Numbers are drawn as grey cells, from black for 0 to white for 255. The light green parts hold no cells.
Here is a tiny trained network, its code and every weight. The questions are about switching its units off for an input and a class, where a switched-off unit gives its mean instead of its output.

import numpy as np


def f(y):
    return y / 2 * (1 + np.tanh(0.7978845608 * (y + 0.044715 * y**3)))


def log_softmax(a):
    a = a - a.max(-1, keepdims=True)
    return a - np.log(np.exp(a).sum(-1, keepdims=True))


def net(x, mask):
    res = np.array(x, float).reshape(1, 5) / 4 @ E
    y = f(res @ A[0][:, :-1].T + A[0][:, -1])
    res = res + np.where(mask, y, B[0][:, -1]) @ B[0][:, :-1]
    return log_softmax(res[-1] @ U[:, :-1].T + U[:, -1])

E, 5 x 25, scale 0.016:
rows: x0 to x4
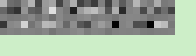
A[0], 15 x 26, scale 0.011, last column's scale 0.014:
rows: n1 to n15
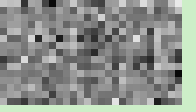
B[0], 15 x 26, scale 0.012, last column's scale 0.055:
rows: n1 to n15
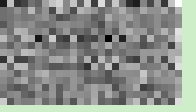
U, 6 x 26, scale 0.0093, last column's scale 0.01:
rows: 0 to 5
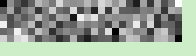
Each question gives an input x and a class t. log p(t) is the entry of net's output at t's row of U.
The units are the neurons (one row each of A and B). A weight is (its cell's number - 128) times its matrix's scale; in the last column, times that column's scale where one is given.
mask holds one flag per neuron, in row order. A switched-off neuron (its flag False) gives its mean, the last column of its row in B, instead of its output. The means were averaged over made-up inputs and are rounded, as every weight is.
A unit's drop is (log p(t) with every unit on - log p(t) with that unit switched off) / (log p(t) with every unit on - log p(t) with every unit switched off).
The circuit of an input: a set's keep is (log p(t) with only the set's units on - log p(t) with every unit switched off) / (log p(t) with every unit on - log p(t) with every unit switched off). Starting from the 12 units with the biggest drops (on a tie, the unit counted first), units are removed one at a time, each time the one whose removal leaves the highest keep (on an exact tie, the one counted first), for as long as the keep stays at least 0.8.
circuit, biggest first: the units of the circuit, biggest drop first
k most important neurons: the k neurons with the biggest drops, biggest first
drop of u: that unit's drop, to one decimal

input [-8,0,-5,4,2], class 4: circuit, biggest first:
[n1; n6]
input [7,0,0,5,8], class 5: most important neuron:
[n1]
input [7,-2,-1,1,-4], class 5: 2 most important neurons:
[n9; n1]
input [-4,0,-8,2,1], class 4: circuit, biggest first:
[n1; n6]
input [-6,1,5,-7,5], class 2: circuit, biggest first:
[n15; n6]
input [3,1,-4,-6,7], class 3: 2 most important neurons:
[n15; n9]
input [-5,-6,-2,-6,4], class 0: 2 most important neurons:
[n1; n6]
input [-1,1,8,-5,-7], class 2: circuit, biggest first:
[n6; n15]
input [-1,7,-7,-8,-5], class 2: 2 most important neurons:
[n6; n2]
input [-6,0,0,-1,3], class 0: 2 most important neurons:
[n6; n15]
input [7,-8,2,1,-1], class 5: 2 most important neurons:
[n10; n5]
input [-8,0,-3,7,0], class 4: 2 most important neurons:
[n1; n10]
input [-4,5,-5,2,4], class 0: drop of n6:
0.8
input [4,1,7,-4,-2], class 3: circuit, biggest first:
[n15]
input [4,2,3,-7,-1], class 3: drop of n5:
0.0
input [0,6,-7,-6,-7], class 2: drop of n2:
0.1
